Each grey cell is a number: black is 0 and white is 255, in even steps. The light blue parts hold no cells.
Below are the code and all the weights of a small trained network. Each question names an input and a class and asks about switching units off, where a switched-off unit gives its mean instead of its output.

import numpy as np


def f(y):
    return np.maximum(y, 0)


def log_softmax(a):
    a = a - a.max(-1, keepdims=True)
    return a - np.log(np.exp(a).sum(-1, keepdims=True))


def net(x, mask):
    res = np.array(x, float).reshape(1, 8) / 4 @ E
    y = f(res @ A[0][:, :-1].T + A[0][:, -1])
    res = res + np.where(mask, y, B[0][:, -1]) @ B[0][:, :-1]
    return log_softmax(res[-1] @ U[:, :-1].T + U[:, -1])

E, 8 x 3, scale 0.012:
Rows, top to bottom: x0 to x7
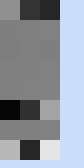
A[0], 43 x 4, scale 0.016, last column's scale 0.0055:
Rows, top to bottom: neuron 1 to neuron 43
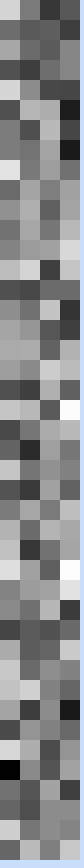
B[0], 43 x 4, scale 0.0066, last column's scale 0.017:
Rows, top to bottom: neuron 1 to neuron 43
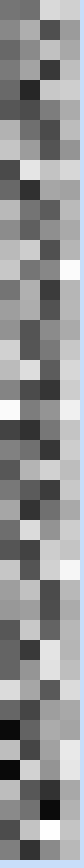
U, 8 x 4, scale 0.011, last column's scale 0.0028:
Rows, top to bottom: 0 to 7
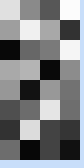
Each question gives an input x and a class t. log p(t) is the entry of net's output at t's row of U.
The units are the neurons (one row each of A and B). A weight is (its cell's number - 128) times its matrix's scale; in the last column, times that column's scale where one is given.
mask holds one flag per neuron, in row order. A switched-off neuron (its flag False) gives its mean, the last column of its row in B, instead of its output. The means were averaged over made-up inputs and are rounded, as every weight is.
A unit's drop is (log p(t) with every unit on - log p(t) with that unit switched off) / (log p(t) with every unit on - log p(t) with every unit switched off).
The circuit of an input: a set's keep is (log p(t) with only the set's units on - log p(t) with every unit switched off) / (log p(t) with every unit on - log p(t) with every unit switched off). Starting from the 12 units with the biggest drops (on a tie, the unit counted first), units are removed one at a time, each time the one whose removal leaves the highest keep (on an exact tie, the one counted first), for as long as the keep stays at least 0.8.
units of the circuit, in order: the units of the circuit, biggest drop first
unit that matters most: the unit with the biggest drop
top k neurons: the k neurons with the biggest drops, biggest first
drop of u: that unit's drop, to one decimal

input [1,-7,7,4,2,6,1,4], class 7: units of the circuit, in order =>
[neuron 20; neuron 25]
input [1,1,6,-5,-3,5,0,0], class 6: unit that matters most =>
neuron 39
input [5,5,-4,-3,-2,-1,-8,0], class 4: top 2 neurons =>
[neuron 39; neuron 9]
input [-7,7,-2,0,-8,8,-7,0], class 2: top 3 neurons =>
[neuron 39; neuron 22; neuron 37]
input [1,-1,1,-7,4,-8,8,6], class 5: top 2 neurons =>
[neuron 5; neuron 28]
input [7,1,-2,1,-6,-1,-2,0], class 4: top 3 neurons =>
[neuron 39; neuron 9; neuron 27]
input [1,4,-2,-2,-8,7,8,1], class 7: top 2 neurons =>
[neuron 22; neuron 19]
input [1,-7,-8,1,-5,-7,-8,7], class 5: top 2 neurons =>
[neuron 28; neuron 5]
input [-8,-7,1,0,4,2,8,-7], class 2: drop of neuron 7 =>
0.0
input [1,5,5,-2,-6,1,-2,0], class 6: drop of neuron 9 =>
-0.1
